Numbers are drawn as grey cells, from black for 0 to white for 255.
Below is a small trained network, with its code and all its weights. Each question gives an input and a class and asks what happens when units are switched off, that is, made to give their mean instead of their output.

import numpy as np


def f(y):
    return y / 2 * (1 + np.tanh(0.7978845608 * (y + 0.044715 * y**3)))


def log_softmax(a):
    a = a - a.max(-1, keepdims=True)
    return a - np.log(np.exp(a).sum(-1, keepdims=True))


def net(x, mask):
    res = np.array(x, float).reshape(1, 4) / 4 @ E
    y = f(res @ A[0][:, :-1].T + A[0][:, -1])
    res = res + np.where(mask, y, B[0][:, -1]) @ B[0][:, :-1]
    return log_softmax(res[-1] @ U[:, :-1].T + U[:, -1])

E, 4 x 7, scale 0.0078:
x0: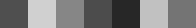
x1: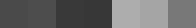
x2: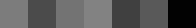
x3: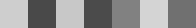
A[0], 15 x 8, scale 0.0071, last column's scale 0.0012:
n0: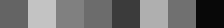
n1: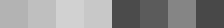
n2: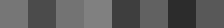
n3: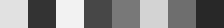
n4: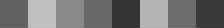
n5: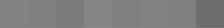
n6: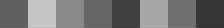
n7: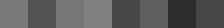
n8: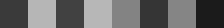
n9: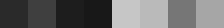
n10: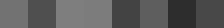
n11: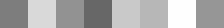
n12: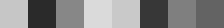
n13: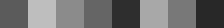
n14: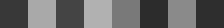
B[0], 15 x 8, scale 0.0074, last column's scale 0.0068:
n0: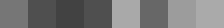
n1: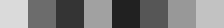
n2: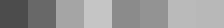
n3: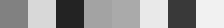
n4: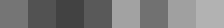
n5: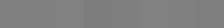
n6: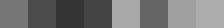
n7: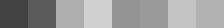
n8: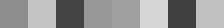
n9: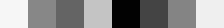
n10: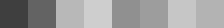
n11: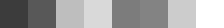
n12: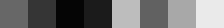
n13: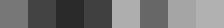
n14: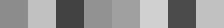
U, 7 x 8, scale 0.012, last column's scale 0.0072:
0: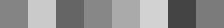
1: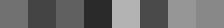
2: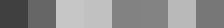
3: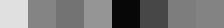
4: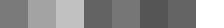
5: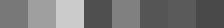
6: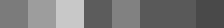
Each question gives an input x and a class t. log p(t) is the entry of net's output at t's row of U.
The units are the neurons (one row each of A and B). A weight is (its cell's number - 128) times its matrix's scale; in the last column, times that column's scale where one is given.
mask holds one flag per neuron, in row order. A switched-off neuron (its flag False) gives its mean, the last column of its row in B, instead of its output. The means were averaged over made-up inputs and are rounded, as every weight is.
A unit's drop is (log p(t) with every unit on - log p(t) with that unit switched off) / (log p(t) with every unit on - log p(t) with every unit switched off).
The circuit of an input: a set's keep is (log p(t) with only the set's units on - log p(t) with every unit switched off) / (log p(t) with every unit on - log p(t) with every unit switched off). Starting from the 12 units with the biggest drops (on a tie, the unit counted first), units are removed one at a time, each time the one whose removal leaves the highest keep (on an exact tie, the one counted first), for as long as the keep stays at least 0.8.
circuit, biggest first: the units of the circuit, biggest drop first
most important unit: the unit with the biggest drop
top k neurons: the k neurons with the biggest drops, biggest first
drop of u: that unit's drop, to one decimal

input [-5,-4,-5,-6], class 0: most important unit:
n8
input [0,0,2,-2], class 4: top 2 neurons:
(n3, n11)
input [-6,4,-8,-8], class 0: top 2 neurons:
(n8, n14)
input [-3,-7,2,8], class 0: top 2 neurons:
(n3, n9)
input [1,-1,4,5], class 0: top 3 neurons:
(n3, n11, n9)
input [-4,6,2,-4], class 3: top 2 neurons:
(n9, n3)
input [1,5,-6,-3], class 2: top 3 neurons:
(n11, n1, n3)
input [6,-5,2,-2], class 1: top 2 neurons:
(n9, n13)
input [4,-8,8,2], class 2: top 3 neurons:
(n10, n7, n2)
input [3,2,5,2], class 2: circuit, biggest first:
(n10, n7)
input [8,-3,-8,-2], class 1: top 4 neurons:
(n13, n6, n0, n4)
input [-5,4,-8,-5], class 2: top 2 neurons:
(n11, n3)
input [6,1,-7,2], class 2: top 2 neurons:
(n11, n12)
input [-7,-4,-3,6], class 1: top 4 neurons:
(n12, n8, n14, n9)
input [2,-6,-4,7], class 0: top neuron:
(n3)
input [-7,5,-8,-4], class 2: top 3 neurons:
(n11, n13, n6)
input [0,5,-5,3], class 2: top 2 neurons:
(n11, n1)
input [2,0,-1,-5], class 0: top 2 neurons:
(n8, n14)
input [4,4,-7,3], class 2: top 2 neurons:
(n11, n12)
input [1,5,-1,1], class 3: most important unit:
n9
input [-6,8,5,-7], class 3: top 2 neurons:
(n9, n3)
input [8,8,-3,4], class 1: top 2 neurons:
(n13, n6)
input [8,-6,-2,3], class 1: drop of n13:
0.1
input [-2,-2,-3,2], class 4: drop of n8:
0.1
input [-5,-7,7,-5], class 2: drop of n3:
0.2
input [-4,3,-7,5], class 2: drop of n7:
-0.1
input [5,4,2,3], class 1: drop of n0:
0.3
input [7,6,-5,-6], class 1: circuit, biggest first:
(n13)
